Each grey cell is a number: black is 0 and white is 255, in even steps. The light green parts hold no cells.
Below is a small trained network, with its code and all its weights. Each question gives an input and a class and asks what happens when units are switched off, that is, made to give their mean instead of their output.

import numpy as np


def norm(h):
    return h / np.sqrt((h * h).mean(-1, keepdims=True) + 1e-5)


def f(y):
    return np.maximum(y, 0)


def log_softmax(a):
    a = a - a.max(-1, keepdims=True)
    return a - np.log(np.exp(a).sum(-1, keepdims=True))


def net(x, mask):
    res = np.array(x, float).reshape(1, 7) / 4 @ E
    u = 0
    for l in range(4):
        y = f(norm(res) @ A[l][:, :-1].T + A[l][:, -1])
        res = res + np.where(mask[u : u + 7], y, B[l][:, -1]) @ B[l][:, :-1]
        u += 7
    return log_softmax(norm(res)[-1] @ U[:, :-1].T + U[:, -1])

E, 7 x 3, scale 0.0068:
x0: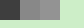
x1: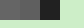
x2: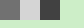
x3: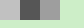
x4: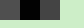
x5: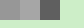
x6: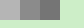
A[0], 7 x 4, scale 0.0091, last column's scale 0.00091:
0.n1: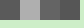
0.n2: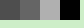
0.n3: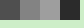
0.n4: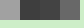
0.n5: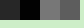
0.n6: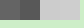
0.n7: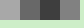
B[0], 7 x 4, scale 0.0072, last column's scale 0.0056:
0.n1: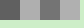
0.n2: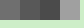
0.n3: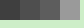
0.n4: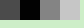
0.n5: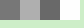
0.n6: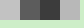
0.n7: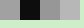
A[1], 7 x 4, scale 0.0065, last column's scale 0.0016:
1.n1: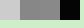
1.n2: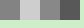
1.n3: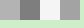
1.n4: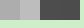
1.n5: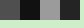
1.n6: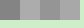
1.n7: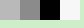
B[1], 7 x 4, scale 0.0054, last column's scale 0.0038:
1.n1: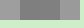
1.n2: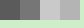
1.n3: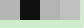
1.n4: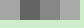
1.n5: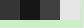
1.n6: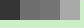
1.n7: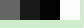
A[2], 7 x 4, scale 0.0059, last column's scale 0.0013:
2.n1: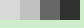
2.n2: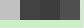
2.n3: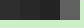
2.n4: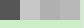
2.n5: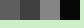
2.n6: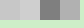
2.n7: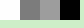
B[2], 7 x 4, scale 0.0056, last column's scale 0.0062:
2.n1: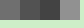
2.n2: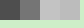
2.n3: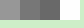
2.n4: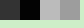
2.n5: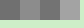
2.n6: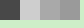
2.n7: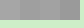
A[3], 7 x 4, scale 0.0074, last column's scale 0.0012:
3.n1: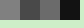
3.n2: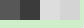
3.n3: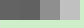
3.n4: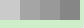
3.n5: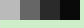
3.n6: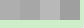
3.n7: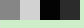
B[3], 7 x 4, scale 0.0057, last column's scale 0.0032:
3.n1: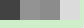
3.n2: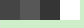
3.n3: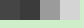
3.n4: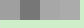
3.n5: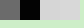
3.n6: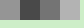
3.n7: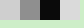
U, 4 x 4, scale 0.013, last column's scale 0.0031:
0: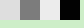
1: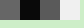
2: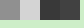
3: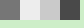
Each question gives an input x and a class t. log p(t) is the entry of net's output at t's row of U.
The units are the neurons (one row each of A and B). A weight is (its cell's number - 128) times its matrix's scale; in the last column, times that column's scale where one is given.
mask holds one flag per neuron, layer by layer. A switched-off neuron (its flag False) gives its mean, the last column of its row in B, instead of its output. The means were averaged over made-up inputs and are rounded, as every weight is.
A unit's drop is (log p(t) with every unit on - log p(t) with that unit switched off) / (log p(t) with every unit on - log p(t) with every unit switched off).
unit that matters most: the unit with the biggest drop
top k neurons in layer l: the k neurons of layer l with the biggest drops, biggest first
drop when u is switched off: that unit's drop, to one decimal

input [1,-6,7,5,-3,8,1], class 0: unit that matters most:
0.n5
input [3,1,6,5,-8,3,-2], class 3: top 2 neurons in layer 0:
[0.n6 0.n5]
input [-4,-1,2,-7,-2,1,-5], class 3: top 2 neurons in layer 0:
[0.n6 0.n4]
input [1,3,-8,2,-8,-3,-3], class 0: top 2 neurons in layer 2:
[2.n7 2.n4]
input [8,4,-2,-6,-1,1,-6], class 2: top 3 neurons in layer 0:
[0.n4 0.n7 0.n5]
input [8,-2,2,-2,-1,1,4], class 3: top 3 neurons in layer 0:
[0.n4 0.n7 0.n1]
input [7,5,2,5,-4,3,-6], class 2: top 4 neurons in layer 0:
[0.n1 0.n7 0.n4 0.n3]
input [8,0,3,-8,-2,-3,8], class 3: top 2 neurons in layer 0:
[0.n6 0.n4]
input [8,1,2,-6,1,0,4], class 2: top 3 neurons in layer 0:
[0.n4 0.n7 0.n1]
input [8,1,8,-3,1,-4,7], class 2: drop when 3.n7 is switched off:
0.1
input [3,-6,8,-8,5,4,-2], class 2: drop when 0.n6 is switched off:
-0.1
